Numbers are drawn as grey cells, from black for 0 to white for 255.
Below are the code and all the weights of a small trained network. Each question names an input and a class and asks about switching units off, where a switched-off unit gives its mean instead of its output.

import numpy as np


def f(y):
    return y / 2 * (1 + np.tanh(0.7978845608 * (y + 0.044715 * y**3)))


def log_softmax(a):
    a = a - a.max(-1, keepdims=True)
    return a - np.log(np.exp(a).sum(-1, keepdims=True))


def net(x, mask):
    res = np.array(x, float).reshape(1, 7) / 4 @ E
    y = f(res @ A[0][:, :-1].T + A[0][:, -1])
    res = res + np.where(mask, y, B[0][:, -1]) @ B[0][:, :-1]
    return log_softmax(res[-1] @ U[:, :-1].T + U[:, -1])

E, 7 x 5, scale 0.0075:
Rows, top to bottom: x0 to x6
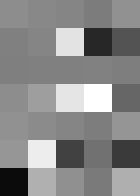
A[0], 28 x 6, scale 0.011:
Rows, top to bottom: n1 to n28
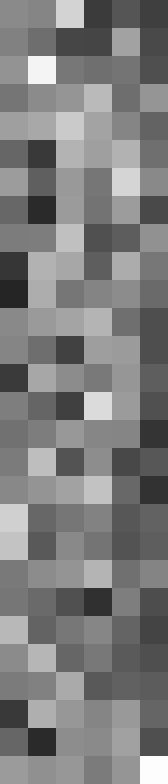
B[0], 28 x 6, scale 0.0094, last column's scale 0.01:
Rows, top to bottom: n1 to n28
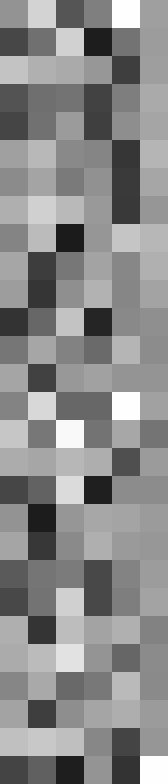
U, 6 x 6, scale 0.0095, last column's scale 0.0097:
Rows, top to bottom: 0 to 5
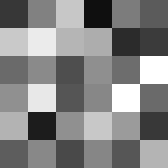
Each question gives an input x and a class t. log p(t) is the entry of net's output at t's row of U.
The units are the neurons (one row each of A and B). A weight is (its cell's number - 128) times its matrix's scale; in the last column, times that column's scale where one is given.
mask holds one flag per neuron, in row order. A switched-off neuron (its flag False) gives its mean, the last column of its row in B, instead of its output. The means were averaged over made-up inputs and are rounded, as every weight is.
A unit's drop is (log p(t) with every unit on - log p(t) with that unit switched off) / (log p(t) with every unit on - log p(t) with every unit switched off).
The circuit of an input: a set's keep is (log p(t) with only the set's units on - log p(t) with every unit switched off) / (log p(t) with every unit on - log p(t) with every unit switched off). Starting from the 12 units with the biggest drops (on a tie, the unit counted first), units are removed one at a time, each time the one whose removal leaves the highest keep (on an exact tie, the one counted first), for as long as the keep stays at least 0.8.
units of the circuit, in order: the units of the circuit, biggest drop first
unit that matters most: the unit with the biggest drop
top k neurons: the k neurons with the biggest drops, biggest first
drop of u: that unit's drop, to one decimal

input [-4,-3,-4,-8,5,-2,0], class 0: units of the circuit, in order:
n2
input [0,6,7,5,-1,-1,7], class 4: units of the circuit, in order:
n10, n26
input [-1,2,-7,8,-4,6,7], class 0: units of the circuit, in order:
n12, n18
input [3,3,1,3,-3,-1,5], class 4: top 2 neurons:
n10, n26
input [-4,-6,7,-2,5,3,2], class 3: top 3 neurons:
n15, n28, n13
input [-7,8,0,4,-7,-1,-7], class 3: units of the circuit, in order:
n1, n9
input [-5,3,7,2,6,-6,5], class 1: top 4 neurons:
n6, n8, n27, n7
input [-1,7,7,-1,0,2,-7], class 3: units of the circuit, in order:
n1, n9
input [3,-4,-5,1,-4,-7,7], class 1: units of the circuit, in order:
n6, n27
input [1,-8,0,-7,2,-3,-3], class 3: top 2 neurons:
n15, n13
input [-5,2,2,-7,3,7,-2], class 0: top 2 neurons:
n22, n2
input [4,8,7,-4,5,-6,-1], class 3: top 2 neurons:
n1, n9
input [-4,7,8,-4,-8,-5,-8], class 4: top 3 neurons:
n20, n19, n23
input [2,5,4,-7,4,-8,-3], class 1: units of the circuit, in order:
n8, n27
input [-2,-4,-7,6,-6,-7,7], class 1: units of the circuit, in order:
n6
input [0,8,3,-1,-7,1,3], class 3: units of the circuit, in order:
n1, n9
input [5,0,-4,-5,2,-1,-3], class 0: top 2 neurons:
n2, n22
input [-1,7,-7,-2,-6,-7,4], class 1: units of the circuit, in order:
n8, n6
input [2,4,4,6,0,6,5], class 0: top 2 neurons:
n5, n12
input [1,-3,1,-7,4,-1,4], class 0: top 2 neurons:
n2, n22
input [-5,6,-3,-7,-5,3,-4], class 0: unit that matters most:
n22
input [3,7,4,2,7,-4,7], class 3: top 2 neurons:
n1, n9
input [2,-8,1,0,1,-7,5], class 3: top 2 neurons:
n15, n13
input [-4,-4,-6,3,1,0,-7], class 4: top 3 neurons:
n19, n23, n20
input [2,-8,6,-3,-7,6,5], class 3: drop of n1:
-0.1
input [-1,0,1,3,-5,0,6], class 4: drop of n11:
0.2
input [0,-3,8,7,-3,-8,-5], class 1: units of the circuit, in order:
n6
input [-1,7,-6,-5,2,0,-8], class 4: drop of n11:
-0.1
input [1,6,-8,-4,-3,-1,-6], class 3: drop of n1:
0.6
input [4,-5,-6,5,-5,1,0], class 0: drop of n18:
0.2
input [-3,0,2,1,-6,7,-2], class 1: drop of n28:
0.0
